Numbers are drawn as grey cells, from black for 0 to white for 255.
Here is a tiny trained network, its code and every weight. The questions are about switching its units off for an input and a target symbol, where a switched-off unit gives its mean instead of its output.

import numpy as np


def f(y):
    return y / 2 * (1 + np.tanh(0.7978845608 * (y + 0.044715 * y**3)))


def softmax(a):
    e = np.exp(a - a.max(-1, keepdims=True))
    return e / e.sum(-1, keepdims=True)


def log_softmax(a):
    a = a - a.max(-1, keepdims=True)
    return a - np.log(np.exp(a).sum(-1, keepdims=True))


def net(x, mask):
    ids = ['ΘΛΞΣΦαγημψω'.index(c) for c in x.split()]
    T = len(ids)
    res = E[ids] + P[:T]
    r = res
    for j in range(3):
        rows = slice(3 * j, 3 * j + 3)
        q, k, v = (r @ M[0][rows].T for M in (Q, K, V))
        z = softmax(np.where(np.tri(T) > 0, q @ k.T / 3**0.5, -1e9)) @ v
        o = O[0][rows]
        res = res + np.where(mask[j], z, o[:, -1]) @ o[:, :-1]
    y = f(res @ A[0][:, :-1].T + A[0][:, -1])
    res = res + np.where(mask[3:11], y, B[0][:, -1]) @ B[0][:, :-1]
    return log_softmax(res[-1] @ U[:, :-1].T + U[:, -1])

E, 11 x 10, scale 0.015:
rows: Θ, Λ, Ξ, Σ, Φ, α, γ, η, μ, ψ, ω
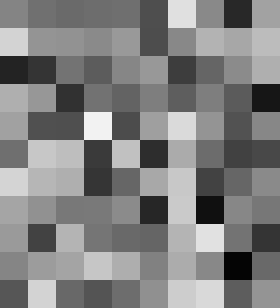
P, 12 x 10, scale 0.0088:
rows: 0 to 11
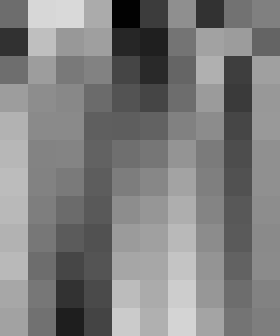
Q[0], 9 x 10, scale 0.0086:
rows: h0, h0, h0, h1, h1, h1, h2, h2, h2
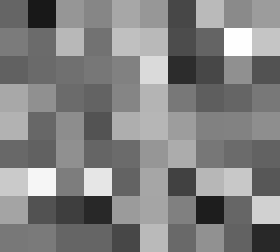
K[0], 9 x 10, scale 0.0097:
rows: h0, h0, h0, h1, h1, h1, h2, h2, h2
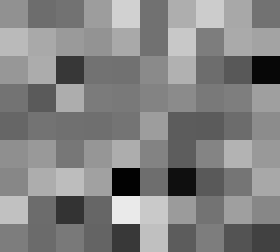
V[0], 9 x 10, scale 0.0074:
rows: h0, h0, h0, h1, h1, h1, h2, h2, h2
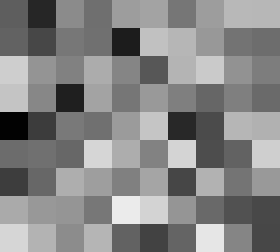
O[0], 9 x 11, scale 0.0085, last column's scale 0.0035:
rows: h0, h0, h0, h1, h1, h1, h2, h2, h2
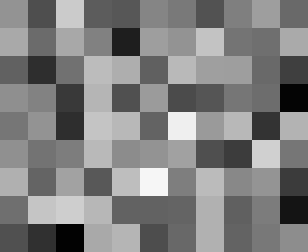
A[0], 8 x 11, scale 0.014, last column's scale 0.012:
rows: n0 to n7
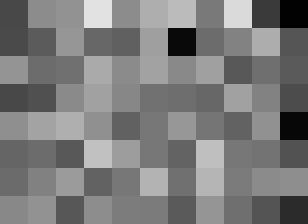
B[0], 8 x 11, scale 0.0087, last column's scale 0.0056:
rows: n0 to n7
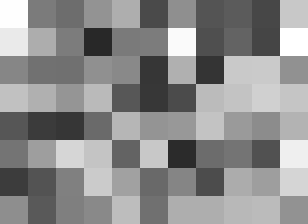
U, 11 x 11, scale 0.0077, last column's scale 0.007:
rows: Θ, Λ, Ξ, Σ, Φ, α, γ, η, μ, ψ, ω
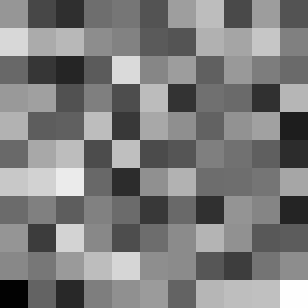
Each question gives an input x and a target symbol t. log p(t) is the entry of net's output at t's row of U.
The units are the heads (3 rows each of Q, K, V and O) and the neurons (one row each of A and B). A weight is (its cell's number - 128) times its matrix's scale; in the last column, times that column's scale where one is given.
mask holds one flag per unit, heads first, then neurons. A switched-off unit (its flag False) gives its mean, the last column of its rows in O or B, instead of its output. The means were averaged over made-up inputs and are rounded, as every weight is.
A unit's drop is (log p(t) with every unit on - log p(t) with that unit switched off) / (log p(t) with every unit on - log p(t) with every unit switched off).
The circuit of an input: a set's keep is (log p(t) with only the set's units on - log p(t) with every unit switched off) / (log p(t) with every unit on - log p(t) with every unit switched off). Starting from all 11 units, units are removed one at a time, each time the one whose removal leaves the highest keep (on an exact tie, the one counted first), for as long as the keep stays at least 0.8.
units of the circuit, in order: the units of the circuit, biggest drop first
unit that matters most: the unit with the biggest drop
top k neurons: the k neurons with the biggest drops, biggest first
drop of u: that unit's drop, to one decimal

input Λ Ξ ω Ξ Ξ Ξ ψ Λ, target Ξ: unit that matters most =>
h2
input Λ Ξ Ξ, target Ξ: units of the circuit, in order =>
[h2 h0]
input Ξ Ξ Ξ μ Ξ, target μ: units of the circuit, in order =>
[h0 n5 h1]
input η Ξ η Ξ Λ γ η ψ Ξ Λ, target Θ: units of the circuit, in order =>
[n5 h2]
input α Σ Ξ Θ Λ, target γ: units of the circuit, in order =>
[h1 h0 n1]
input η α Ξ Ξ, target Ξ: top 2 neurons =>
[n1 n5]
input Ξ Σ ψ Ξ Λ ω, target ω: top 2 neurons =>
[n6 n1]
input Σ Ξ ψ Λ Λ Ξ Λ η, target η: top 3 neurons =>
[n1 n4 n5]
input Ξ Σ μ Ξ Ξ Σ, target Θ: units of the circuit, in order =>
[n7 n5]
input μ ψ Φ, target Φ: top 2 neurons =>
[n2 n5]
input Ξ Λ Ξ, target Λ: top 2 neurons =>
[n3 n1]
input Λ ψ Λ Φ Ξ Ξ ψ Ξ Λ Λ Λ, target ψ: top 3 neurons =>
[n5 n3 n4]
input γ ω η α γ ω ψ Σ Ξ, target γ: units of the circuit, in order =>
[h1 n1]
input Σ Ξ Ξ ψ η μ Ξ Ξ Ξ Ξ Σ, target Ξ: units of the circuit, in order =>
[h1]
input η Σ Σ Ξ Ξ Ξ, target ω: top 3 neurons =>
[n1 n0 n6]
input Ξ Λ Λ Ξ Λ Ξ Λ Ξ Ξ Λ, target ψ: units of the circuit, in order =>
[n5 h1 h2]
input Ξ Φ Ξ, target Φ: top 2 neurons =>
[n5 n1]
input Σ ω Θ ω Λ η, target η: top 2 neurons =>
[n1 n5]
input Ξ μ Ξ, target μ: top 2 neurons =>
[n1 n5]
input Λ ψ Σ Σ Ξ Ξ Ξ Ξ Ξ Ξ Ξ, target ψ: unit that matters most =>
h1
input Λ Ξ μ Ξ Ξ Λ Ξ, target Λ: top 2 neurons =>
[n3 n0]
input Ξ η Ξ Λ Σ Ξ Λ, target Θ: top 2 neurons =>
[n5 n6]
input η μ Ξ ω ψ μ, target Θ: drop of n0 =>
0.0
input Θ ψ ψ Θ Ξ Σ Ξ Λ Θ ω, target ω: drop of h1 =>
0.1
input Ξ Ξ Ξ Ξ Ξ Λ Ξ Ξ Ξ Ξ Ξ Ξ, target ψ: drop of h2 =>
-0.1
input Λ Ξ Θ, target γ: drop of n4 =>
-0.1
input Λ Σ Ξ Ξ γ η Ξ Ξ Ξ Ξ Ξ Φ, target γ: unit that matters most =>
h2
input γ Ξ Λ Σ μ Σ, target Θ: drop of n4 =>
-0.1
